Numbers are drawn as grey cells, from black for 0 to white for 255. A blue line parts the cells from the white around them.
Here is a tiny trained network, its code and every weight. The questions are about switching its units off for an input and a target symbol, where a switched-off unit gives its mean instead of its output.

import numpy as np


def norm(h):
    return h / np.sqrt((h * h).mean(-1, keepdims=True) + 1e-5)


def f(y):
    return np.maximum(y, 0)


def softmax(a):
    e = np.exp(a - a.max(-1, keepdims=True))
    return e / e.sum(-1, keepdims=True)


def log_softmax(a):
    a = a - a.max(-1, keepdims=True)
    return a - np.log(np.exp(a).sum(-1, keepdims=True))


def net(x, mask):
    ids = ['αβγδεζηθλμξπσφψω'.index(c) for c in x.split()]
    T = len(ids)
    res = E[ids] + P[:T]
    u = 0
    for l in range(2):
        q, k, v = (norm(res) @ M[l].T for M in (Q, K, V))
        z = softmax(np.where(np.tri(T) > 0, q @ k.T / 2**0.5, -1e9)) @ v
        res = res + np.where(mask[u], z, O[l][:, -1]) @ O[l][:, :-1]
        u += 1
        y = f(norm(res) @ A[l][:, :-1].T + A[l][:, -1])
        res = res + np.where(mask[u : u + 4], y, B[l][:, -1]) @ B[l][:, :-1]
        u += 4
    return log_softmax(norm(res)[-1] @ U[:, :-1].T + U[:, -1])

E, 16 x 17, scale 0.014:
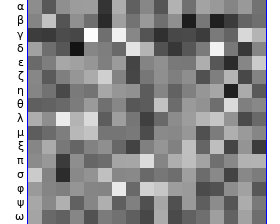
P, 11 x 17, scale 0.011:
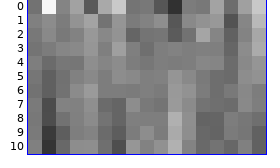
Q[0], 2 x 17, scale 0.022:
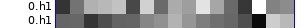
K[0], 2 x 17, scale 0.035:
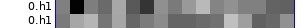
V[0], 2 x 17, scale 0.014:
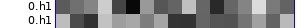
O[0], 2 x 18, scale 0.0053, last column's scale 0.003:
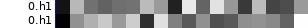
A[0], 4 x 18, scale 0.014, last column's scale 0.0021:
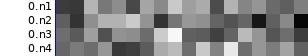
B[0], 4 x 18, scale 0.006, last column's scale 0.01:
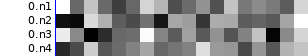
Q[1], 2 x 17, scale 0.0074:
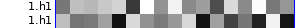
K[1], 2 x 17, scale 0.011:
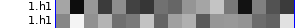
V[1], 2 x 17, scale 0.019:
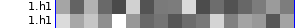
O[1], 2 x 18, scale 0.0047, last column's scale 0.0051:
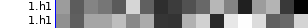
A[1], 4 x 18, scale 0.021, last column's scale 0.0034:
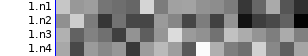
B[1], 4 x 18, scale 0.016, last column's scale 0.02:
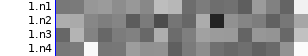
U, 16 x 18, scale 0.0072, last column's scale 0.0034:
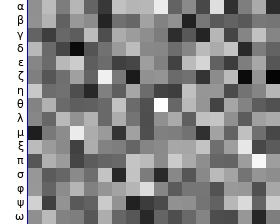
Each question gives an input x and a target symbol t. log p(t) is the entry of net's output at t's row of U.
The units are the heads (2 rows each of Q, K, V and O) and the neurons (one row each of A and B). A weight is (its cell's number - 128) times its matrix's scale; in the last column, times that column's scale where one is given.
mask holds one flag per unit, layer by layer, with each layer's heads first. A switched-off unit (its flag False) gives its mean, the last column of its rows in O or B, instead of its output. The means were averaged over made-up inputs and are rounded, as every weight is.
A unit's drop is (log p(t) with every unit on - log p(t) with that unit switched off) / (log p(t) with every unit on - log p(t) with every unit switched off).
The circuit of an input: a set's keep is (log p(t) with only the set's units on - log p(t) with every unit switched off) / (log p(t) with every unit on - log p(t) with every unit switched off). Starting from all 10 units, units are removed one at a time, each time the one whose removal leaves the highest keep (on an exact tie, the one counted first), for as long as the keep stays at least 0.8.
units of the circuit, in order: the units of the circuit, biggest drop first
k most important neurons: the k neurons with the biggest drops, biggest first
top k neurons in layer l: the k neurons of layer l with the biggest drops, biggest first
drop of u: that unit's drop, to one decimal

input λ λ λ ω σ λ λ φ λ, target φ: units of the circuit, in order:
0.h1; 1.n1; 1.h1
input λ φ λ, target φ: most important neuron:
0.n2
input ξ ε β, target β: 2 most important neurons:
1.n2; 1.n4
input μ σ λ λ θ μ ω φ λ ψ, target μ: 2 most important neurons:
1.n4; 1.n1
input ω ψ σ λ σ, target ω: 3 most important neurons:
1.n1; 1.n2; 1.n4
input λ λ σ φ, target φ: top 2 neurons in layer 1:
1.n1; 1.n4
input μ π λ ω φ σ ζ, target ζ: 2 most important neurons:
0.n3; 1.n1
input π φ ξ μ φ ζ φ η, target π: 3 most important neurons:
1.n3; 0.n2; 1.n1
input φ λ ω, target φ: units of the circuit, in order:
0.h1; 1.n1; 1.n4; 1.h1
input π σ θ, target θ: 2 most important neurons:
1.n4; 1.n1
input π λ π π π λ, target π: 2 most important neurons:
0.n4; 1.n3
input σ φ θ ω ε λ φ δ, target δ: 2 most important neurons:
0.n3; 1.n1
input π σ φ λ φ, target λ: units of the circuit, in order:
0.h1; 1.h1
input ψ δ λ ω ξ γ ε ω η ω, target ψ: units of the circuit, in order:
1.h1
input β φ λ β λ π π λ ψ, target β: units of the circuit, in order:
1.h1; 1.n2
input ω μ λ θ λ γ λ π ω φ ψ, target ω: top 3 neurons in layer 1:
1.n1; 1.n2; 1.n4
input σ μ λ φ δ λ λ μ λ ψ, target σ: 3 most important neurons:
0.n3; 1.n4; 1.n3
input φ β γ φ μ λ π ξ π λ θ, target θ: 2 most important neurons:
1.n1; 0.n4
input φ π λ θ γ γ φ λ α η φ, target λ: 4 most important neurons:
0.n4; 0.n3; 0.n1; 0.n2
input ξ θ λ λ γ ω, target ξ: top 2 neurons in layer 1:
1.n3; 1.n4
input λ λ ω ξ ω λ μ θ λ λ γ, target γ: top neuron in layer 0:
0.n2
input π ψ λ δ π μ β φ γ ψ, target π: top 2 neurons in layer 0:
0.n2; 0.n1
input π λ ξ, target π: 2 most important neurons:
1.n3; 0.n2
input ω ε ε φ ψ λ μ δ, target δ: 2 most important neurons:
0.n3; 1.n4
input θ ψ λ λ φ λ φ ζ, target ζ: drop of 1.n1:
0.2
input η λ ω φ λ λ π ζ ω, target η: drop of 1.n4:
0.2
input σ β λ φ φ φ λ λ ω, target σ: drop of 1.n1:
0.1
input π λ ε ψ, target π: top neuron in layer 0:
0.n2
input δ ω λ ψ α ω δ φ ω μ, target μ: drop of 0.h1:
0.9
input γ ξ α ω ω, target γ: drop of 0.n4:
0.0
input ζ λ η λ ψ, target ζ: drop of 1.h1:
0.1
